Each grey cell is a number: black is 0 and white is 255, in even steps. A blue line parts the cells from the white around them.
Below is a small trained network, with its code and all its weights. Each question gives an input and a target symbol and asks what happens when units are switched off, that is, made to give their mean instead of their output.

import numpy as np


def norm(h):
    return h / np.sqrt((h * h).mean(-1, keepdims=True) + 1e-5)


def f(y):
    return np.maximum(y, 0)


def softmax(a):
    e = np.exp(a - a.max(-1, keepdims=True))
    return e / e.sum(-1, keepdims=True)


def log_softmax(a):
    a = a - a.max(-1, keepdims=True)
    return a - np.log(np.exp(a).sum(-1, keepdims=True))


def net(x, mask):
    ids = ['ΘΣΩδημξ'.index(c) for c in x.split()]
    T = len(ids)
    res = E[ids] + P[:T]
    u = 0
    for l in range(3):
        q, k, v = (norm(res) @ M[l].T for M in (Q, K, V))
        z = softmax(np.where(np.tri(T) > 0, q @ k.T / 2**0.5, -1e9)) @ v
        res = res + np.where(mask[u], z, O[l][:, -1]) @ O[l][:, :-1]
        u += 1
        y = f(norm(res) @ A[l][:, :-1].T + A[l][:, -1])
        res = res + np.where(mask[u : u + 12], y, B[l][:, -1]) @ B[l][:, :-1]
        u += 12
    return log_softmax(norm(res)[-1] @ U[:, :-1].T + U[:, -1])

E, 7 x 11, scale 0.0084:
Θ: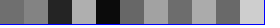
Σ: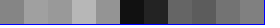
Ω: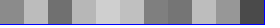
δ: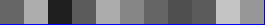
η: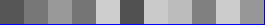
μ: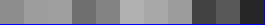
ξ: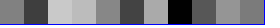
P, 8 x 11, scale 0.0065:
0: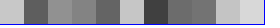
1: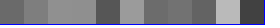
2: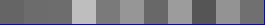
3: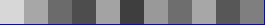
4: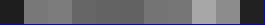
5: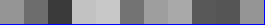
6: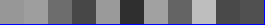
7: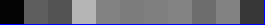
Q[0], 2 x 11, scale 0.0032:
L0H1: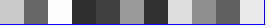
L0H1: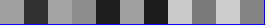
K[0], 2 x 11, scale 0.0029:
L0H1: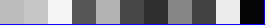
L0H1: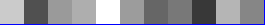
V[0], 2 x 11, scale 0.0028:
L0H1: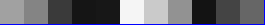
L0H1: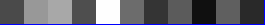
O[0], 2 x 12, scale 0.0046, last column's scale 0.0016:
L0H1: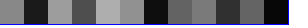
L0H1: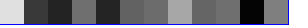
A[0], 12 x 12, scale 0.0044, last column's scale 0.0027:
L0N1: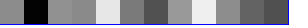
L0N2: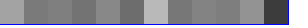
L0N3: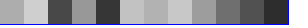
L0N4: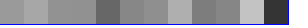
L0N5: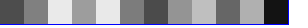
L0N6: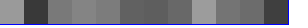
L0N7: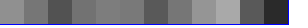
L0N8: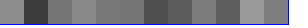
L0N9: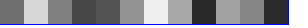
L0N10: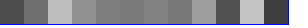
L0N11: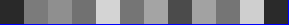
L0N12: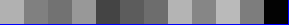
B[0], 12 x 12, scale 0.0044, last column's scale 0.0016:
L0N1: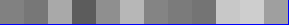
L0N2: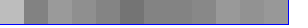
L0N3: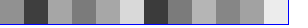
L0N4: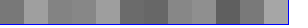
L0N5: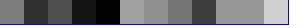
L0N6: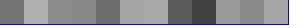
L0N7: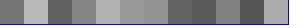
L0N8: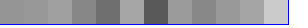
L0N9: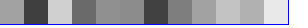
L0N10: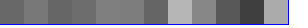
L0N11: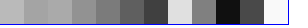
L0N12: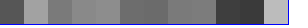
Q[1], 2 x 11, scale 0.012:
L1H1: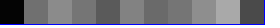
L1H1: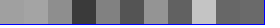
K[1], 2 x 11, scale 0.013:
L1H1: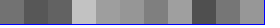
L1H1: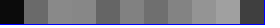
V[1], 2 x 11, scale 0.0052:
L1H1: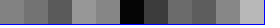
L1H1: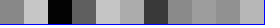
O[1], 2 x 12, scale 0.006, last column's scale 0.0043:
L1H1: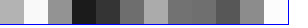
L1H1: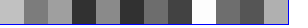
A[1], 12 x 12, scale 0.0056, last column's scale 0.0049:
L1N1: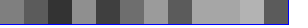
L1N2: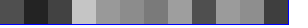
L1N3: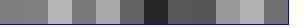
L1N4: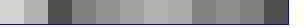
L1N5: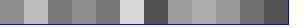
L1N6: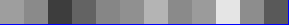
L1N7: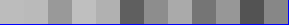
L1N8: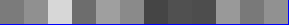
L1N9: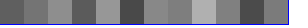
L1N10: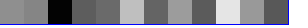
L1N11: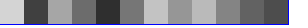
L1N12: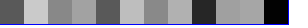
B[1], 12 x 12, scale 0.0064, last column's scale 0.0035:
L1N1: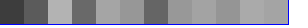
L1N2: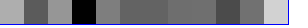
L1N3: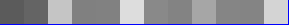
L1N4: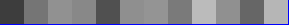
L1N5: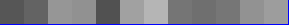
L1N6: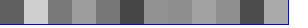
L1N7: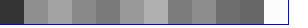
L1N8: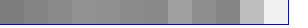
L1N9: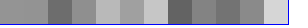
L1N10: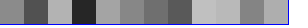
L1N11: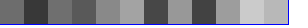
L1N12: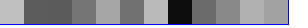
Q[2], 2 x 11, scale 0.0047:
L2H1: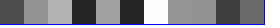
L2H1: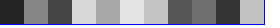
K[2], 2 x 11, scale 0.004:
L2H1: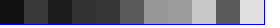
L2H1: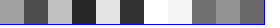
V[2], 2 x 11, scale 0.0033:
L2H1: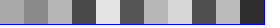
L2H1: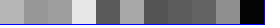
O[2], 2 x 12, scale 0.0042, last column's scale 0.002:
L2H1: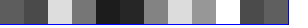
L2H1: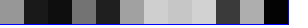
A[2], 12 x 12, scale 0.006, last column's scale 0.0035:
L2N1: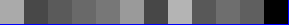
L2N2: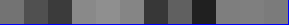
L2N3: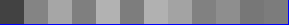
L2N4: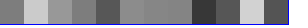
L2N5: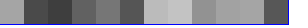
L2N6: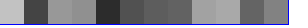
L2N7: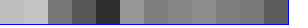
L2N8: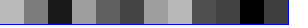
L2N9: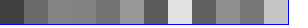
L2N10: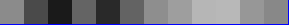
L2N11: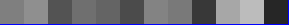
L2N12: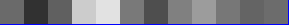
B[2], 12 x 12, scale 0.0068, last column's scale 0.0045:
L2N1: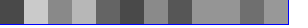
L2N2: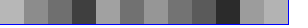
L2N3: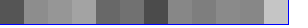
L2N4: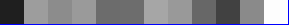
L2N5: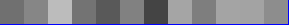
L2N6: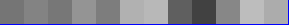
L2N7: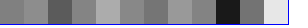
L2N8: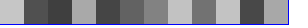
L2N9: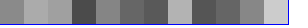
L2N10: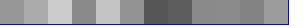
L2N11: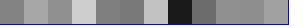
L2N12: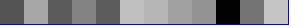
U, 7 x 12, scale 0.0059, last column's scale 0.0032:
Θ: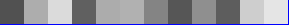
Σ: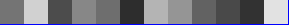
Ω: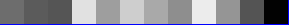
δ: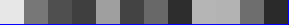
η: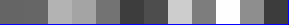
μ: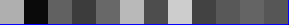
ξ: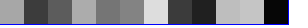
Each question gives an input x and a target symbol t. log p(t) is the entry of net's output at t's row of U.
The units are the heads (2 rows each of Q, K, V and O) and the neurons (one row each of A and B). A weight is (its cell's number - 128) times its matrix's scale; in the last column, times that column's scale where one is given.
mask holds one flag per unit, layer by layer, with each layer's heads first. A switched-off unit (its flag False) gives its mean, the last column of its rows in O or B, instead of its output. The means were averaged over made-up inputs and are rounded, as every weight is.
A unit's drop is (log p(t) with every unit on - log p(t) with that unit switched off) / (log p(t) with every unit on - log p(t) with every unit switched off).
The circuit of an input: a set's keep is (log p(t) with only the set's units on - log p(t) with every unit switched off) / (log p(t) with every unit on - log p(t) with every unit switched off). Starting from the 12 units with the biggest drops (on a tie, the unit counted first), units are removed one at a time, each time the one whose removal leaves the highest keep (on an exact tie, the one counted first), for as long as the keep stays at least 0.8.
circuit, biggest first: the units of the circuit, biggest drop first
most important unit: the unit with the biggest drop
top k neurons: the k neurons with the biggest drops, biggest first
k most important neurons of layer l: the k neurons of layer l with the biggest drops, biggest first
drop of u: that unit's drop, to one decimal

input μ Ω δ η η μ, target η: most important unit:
L2H1
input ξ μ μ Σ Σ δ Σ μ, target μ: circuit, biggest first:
L0H1, L2N8, L2N4
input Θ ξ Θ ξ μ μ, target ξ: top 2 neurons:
L1N12, L0N5
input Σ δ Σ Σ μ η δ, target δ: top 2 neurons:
L1N2, L1N10
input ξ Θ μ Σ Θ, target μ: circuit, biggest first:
L1H1, L1N2
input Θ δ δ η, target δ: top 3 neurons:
L2N4, L0N5, L2N12
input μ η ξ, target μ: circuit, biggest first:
L1H1, L1N2
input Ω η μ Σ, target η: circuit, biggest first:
L1H1, L2H1, L2N7
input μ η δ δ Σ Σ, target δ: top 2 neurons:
L2N4, L2N12
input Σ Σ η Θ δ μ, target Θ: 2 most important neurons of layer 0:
L0N9, L0N3
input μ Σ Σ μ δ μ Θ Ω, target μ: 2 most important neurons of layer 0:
L0N5, L0N1
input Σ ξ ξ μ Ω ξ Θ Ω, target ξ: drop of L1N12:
0.7
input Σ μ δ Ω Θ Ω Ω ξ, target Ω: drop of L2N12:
0.1
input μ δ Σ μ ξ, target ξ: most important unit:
L0H1
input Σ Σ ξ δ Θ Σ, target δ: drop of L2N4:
0.1
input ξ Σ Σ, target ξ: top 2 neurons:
L1N12, L2N11
